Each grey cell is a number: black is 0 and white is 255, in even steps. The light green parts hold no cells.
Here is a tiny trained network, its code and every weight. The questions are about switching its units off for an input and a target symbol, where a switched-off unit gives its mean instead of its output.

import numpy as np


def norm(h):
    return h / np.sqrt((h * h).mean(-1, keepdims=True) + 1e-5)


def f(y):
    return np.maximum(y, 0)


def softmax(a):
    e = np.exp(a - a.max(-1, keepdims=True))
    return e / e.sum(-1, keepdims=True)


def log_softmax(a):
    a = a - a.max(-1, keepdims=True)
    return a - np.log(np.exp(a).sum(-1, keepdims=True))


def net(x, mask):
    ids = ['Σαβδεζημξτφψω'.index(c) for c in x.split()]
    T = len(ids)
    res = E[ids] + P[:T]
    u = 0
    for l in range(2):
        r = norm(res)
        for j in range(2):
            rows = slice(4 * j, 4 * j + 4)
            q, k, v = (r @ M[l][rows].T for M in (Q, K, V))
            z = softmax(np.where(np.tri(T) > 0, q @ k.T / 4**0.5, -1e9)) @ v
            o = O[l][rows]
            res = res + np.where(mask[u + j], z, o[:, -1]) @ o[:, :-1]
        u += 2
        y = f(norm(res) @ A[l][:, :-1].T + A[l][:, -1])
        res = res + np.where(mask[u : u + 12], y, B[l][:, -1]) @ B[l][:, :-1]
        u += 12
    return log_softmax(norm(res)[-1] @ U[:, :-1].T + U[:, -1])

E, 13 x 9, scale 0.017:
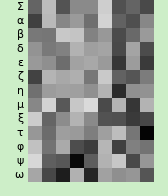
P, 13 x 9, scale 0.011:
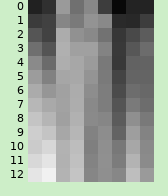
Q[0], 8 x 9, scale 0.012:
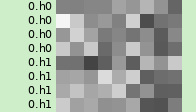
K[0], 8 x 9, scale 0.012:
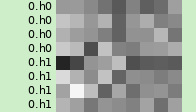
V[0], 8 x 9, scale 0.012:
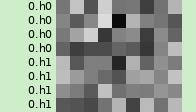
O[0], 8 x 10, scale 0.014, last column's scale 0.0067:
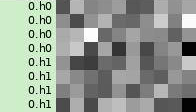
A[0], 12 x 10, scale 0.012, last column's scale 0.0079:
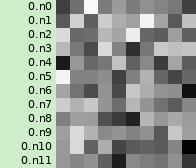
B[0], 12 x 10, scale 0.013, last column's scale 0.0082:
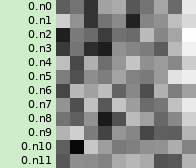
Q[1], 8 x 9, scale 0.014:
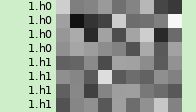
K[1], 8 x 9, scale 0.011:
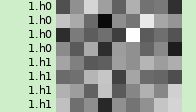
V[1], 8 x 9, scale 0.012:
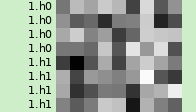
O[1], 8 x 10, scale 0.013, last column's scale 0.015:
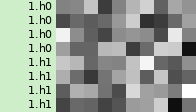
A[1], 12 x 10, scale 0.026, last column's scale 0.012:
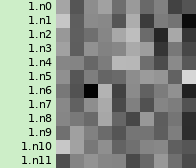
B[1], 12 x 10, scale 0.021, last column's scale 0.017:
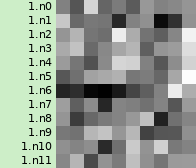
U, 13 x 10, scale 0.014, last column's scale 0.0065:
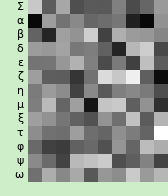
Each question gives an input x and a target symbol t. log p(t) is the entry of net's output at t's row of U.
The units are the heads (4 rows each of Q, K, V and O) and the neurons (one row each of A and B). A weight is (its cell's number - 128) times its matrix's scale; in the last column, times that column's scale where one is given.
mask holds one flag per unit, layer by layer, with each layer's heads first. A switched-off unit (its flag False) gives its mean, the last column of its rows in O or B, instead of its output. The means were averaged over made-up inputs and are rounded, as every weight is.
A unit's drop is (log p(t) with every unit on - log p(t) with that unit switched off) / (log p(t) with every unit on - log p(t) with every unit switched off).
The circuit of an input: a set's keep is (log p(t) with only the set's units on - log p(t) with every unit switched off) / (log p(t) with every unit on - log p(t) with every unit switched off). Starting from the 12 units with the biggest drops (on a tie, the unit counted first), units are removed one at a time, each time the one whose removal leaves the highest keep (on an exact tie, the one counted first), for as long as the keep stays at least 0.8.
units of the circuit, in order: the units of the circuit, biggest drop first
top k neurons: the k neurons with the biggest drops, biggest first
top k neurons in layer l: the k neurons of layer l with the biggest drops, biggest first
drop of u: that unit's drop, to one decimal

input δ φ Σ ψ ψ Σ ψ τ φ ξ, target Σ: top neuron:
1.n1
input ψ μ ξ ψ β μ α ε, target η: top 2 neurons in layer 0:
0.n1, 0.n4
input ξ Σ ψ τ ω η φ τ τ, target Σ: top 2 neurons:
1.n1, 0.n2
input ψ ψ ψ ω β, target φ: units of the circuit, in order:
0.h0, 1.n6, 1.h0
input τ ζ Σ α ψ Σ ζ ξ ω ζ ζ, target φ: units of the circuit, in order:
0.h0, 0.n3, 1.h0, 1.n6
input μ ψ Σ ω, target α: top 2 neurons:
0.n3, 0.n1
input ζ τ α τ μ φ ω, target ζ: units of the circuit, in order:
0.n1, 0.h1, 1.h1
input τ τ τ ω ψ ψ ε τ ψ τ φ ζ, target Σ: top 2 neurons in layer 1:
1.n1, 1.n0
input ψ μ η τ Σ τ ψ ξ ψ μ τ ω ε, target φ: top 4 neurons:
0.n3, 0.n1, 0.n4, 1.n2
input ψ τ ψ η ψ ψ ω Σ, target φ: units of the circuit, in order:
0.h0, 1.n6
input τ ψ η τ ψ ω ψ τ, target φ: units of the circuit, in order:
0.h0, 1.h0, 1.n6
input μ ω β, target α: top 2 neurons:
0.n1, 0.n3
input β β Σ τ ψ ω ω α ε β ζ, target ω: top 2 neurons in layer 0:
0.n0, 0.n3
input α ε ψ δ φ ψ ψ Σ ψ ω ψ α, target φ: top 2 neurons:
1.n6, 0.n7
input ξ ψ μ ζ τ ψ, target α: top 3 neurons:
0.n1, 0.n7, 0.n5
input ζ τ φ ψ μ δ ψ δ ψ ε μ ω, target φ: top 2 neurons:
0.n3, 0.n4
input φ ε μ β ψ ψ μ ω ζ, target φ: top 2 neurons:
0.n3, 1.n3
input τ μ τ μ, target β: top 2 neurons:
1.n5, 1.n3
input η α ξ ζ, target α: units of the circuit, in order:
1.h0
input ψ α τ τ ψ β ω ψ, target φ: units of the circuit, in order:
0.h0, 1.n6
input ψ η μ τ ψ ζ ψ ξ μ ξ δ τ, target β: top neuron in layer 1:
1.n5
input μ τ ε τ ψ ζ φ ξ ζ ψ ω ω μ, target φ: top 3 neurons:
0.n1, 0.n3, 1.n3
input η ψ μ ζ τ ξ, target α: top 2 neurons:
0.n1, 0.n4
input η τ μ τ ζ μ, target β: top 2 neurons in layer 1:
1.n3, 1.n6
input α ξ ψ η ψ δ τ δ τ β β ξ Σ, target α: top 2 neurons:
0.n3, 1.n3
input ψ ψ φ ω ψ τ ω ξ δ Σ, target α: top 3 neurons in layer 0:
0.n3, 0.n5, 0.n8
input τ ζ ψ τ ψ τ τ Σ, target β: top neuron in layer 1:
1.n0
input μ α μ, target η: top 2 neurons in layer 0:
0.n1, 0.n4
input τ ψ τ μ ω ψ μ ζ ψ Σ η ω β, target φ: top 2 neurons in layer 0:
0.n3, 0.n4
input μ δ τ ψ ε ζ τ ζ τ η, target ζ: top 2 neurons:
0.n1, 0.n0
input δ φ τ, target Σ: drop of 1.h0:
0.3
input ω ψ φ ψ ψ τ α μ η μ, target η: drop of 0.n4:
0.2
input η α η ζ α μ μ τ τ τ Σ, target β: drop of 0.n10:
0.0
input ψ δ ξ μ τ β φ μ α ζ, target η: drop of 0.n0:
0.1
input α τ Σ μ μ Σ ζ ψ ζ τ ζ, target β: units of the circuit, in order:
0.h0
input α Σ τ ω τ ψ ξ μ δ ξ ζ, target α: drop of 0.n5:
0.1
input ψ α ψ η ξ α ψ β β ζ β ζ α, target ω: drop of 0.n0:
0.4
